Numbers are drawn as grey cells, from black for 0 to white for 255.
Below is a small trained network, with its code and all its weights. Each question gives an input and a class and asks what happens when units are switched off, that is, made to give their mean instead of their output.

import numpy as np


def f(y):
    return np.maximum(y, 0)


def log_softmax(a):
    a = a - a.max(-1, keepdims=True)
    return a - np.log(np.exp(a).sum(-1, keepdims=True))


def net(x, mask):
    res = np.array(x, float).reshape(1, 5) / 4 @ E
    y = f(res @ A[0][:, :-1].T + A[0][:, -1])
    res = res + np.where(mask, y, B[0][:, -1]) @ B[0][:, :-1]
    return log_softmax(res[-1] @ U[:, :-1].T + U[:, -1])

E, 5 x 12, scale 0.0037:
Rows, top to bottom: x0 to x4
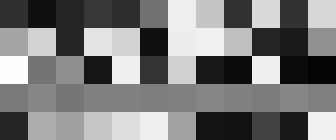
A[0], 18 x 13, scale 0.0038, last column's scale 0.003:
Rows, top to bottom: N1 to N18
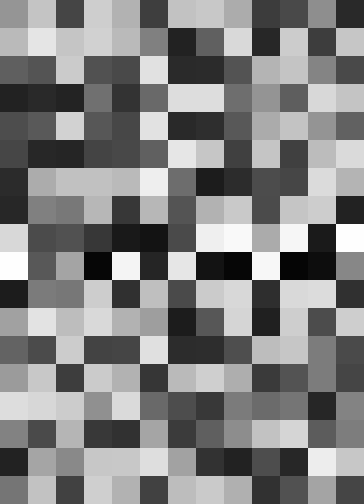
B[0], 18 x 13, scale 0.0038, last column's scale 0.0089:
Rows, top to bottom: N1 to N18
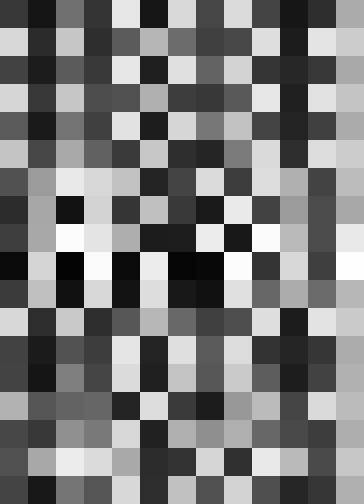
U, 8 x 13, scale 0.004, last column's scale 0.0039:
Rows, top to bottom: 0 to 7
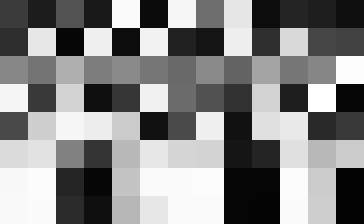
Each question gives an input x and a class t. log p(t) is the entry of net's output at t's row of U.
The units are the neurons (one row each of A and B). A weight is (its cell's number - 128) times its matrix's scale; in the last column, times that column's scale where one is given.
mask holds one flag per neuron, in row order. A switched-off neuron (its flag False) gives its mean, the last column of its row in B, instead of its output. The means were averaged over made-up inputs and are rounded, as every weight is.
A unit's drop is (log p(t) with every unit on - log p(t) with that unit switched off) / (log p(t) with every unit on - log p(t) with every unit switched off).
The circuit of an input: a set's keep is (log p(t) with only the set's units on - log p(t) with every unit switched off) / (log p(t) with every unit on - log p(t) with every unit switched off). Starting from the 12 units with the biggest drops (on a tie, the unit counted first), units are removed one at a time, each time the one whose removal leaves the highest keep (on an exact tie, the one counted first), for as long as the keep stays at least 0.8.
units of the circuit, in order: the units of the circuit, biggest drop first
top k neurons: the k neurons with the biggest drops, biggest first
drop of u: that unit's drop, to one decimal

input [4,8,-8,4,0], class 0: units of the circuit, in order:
(N18)
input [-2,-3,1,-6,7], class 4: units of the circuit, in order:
(N7 N17)
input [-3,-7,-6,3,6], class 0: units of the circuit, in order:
(N5 N3)
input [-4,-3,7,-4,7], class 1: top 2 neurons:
(N10 N9)
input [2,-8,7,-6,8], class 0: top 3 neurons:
(N13 N3 N5)
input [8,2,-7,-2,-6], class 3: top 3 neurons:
(N4 N10 N6)
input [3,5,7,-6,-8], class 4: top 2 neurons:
(N9 N11)
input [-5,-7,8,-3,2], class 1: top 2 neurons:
(N10 N15)
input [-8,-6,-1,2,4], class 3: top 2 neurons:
(N12 N2)
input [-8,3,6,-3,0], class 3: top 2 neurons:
(N2 N12)
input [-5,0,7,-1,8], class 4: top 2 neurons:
(N7 N17)
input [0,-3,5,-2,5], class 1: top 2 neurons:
(N10 N9)
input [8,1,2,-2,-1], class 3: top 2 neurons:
(N6 N4)
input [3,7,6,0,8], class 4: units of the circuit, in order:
(N17)
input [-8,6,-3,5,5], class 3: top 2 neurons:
(N12 N2)
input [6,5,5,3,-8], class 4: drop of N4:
-0.2
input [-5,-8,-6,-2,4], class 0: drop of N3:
0.2
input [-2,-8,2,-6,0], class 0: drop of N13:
0.0
